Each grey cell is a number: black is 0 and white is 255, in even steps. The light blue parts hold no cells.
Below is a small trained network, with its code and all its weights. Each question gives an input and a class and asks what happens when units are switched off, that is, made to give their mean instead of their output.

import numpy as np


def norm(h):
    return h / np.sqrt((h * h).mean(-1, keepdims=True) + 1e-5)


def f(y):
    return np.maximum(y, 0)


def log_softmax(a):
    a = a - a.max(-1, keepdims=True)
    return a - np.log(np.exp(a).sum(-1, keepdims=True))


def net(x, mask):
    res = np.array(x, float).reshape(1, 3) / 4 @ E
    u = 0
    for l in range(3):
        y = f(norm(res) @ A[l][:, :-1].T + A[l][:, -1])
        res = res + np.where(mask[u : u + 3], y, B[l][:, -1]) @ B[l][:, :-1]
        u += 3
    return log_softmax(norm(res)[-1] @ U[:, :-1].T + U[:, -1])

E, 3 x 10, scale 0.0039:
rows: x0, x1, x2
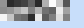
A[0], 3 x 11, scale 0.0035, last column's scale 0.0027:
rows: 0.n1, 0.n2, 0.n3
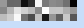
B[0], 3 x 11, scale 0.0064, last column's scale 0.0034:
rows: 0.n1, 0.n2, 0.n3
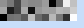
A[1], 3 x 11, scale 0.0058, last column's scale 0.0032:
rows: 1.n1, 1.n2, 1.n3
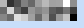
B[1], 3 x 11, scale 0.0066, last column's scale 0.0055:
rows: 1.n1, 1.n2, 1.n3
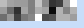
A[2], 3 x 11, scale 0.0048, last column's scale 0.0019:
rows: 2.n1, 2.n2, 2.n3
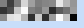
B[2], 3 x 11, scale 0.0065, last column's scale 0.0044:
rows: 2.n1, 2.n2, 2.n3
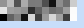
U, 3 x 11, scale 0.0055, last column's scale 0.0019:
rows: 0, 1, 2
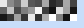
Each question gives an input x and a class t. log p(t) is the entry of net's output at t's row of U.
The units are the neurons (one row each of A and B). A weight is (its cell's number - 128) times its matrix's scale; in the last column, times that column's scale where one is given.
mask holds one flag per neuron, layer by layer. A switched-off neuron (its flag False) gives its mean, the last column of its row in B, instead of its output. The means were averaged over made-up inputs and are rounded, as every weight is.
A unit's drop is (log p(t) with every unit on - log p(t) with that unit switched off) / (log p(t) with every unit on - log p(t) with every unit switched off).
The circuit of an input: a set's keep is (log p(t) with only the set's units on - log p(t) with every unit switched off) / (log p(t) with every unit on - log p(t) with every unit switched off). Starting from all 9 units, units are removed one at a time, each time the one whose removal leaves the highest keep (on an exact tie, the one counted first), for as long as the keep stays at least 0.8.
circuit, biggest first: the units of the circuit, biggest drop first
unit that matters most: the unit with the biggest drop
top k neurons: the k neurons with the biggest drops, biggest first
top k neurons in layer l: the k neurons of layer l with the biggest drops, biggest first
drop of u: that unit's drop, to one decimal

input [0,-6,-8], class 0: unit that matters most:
2.n3
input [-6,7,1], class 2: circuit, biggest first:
(2.n3; 1.n1)
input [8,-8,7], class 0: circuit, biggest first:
(2.n3; 0.n3)
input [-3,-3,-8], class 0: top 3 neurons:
(2.n2; 2.n3; 0.n3)
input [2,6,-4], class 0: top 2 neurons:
(0.n2; 1.n1)
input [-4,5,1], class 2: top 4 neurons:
(2.n3; 0.n3; 1.n2; 0.n1)
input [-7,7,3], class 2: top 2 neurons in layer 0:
(0.n3; 0.n1)
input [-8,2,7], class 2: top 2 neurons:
(2.n3; 1.n1)
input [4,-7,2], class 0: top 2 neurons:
(0.n3; 2.n3)
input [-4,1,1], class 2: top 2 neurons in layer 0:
(0.n1; 0.n2)
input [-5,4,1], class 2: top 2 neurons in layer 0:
(0.n3; 0.n1)
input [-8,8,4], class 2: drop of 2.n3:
0.8
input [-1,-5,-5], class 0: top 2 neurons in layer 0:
(0.n3; 0.n2)
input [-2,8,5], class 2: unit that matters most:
2.n3
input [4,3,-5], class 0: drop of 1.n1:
0.0
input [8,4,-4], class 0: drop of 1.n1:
0.1
